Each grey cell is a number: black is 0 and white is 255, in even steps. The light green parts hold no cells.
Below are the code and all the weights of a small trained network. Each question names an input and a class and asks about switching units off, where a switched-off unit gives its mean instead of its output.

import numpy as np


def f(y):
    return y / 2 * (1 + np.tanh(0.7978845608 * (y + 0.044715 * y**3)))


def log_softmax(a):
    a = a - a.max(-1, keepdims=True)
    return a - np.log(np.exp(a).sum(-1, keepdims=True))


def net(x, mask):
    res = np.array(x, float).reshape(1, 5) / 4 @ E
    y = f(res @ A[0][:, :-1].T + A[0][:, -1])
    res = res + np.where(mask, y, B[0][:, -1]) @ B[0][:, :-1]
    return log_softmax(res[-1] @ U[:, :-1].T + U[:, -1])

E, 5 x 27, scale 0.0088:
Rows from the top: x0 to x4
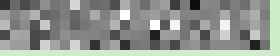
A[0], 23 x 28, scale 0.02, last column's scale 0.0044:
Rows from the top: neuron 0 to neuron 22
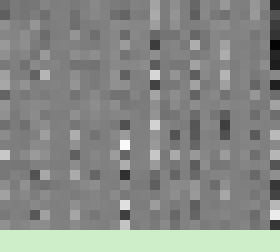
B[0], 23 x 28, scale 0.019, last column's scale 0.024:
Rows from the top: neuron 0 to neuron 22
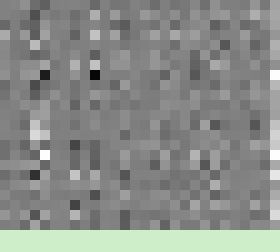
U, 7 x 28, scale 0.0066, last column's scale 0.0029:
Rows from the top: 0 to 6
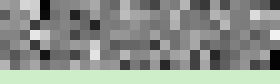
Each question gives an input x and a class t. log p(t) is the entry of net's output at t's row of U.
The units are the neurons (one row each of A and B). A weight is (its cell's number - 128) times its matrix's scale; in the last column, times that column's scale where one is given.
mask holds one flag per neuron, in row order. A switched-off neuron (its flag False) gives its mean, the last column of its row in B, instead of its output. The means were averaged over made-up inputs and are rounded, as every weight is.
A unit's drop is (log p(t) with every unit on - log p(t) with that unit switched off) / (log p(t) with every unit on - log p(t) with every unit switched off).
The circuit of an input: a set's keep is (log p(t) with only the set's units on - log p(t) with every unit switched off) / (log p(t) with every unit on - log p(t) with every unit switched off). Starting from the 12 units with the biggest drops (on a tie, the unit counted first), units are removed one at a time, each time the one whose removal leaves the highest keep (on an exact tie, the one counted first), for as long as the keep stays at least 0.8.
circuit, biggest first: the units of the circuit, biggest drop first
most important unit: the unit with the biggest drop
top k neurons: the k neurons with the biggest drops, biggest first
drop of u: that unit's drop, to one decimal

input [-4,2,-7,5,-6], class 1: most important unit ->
neuron 15
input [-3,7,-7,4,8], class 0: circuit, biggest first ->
[neuron 15; neuron 4]
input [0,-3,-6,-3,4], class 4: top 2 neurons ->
[neuron 7; neuron 17]
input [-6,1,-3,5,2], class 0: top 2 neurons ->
[neuron 15; neuron 17]
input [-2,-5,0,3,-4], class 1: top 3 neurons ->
[neuron 17; neuron 15; neuron 21]
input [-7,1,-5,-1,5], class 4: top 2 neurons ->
[neuron 7; neuron 8]
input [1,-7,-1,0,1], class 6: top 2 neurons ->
[neuron 15; neuron 8]
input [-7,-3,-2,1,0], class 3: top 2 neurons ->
[neuron 17; neuron 21]
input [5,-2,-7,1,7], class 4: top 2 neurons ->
[neuron 7; neuron 17]
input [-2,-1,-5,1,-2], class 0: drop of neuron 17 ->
0.3
